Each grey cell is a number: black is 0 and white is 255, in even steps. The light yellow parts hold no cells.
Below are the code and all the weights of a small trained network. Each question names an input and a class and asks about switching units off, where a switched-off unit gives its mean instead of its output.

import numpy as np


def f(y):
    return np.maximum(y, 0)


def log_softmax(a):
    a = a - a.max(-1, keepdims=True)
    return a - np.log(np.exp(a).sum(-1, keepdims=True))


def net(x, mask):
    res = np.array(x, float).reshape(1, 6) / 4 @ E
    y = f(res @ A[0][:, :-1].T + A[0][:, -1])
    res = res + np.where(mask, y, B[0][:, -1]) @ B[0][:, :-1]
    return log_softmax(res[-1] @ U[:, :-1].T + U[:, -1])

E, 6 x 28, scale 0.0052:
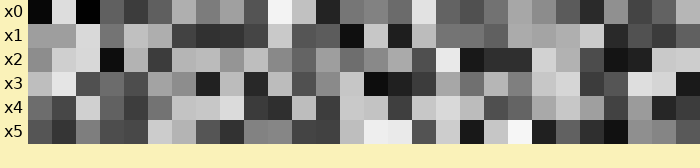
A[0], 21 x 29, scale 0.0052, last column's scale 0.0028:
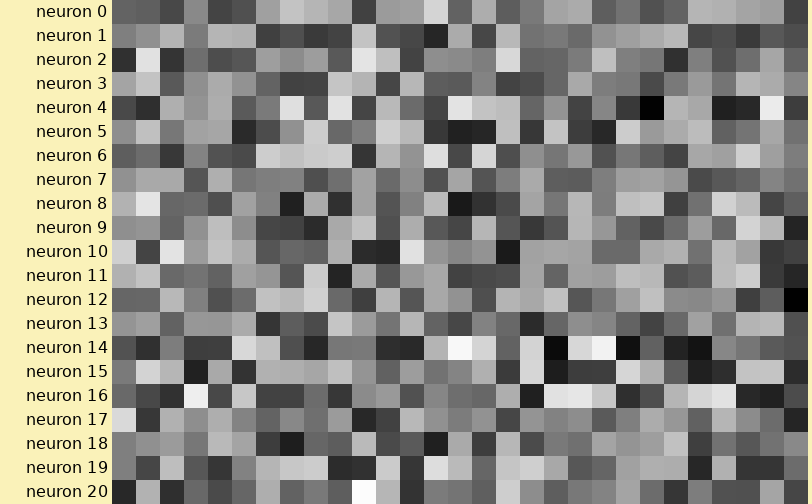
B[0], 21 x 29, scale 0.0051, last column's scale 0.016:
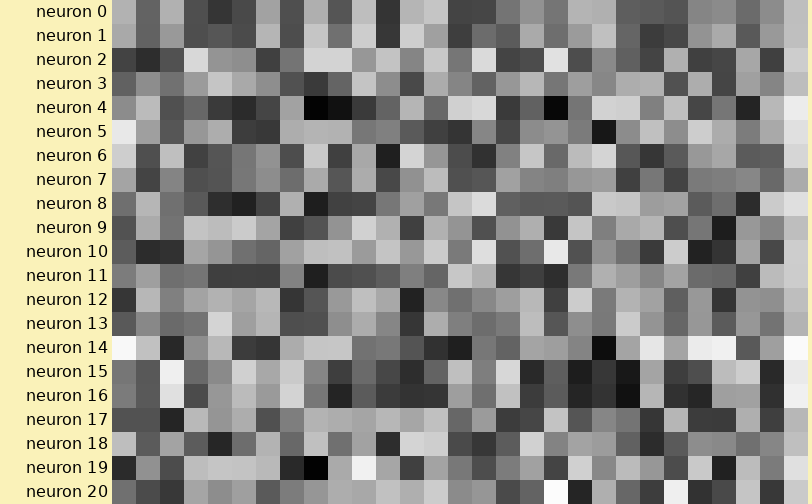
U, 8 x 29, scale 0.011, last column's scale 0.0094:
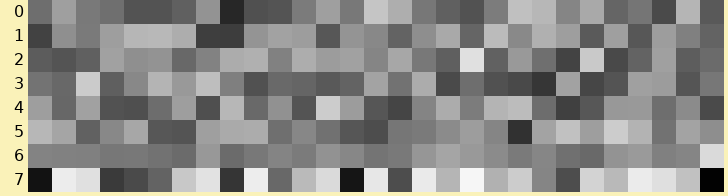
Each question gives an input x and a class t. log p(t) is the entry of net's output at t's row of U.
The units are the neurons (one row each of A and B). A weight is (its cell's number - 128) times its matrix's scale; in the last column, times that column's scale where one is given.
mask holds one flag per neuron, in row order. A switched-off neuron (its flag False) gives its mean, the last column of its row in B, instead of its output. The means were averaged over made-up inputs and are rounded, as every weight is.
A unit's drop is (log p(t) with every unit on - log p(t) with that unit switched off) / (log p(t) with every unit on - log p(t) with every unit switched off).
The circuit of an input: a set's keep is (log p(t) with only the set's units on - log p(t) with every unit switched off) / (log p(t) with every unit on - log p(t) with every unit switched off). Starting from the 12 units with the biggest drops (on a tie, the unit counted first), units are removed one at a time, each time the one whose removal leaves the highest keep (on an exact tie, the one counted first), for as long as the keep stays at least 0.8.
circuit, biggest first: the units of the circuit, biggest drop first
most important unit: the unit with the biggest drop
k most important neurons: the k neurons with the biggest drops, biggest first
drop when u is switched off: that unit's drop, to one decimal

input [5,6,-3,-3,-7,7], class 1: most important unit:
neuron 9
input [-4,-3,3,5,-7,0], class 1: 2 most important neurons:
(neuron 9; neuron 4)
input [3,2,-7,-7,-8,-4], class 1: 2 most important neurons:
(neuron 9; neuron 13)
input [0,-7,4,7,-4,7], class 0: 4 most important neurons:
(neuron 8; neuron 11; neuron 5; neuron 18)
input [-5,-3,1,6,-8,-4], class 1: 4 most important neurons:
(neuron 9; neuron 3; neuron 4; neuron 13)
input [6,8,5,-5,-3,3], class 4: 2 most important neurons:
(neuron 1; neuron 18)
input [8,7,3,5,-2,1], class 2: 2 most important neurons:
(neuron 20; neuron 2)
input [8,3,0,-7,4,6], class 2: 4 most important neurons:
(neuron 2; neuron 20; neuron 8; neuron 11)
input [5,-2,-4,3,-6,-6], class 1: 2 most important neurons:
(neuron 14; neuron 9)
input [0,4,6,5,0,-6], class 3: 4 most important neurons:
(neuron 15; neuron 14; neuron 4; neuron 7)
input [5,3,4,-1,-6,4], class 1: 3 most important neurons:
(neuron 9; neuron 10; neuron 3)
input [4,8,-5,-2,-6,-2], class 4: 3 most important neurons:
(neuron 18; neuron 1; neuron 19)
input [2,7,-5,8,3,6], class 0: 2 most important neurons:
(neuron 8; neuron 11)
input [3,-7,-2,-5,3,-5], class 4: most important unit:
neuron 6
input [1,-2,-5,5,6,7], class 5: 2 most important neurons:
(neuron 14; neuron 4)
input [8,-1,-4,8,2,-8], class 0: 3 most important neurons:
(neuron 8; neuron 11; neuron 14)
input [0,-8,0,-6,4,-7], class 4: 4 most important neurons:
(neuron 6; neuron 0; neuron 14; neuron 8)
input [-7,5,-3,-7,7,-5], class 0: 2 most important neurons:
(neuron 4; neuron 2)
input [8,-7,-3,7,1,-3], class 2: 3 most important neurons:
(neuron 2; neuron 20; neuron 4)
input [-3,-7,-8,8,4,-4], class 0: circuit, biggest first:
(neuron 8)
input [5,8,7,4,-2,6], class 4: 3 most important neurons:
(neuron 1; neuron 18; neuron 16)
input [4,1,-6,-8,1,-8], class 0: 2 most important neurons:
(neuron 4; neuron 14)
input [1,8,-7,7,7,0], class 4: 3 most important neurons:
(neuron 18; neuron 1; neuron 4)
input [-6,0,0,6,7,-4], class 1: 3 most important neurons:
(neuron 19; neuron 4; neuron 12)
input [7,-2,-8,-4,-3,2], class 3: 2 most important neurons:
(neuron 16; neuron 10)
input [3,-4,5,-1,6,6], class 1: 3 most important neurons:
(neuron 19; neuron 5; neuron 16)
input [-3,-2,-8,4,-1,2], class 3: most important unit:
neuron 16
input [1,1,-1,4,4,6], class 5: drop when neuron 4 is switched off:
0.2
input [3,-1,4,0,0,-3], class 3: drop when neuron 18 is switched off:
0.0
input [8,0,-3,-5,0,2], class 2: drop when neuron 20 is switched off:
0.1
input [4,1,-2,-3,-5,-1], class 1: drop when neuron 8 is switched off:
0.2
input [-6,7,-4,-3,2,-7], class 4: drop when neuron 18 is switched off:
1.1
